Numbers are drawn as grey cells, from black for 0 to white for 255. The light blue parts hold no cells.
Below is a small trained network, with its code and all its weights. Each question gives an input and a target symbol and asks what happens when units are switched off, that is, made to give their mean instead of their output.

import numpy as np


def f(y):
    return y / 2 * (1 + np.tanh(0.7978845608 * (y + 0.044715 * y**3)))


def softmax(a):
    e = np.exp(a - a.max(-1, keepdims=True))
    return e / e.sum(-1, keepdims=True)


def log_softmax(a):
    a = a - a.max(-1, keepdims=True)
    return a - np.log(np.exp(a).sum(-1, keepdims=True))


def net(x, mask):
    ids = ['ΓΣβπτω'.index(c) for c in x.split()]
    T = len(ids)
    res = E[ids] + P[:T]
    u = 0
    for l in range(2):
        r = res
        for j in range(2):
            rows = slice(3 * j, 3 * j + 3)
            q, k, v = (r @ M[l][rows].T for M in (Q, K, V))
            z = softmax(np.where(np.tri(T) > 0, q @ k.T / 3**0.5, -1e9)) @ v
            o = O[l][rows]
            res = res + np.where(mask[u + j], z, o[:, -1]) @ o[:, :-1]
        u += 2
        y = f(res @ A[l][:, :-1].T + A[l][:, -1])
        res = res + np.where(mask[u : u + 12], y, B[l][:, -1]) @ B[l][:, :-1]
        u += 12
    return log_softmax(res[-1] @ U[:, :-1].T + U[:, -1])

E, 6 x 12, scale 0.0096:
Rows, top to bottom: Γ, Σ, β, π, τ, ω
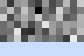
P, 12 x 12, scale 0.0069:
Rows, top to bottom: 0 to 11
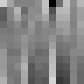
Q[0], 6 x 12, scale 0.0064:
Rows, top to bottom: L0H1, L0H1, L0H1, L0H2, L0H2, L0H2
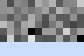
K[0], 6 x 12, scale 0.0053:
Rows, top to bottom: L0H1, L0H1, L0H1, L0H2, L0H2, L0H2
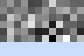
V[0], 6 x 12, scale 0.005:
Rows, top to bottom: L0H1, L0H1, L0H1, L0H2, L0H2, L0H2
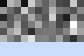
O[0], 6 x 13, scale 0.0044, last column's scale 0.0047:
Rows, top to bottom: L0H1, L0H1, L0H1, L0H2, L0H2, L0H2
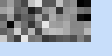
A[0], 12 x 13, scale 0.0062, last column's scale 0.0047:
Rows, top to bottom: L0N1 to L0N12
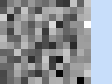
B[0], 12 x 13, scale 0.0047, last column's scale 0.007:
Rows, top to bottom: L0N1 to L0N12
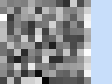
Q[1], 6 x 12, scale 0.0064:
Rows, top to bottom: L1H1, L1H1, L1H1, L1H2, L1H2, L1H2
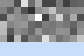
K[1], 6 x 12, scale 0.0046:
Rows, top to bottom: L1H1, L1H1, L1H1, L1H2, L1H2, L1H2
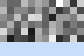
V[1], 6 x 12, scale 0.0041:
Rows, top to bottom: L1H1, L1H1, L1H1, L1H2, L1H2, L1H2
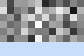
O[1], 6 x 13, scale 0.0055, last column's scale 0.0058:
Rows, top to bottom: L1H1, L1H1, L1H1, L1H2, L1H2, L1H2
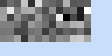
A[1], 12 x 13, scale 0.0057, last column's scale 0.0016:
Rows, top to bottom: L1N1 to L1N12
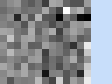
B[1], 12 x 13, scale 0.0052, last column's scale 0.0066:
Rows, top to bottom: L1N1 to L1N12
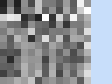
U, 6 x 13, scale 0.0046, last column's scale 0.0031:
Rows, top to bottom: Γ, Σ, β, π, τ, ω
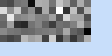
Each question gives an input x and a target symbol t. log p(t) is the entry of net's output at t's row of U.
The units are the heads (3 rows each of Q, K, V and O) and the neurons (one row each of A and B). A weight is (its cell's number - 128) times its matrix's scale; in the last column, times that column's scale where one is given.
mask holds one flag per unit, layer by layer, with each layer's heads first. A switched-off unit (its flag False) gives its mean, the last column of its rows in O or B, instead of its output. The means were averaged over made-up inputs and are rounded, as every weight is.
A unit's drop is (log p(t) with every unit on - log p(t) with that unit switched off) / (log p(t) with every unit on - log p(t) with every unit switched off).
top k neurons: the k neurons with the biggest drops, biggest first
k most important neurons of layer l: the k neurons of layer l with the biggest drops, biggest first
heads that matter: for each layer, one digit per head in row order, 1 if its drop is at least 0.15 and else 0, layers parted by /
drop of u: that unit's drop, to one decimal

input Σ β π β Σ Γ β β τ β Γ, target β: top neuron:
L0N4
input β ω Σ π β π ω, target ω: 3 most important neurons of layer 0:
L0N12; L0N8; L0N9
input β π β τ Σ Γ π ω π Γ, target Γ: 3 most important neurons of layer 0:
L0N1; L0N8; L0N3
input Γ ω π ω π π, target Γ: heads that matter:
01 / 10
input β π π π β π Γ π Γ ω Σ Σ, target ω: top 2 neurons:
L0N8; L0N7
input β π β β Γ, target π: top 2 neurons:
L0N9; L0N11
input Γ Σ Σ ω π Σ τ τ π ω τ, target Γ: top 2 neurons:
L0N1; L0N8
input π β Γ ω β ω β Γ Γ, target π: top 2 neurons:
L0N9; L0N5
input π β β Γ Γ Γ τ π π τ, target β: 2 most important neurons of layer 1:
L1N2; L1N5
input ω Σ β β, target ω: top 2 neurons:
L0N3; L0N6
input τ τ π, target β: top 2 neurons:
L0N8; L1N2
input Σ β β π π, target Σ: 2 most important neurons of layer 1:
L1N2; L1N11
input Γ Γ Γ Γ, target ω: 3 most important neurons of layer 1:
L1N3; L1N7; L1N2
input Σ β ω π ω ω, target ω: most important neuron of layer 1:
L1N11
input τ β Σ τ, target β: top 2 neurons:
L0N8; L1N2
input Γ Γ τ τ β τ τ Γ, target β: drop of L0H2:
0.1
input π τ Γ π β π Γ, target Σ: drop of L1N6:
0.0
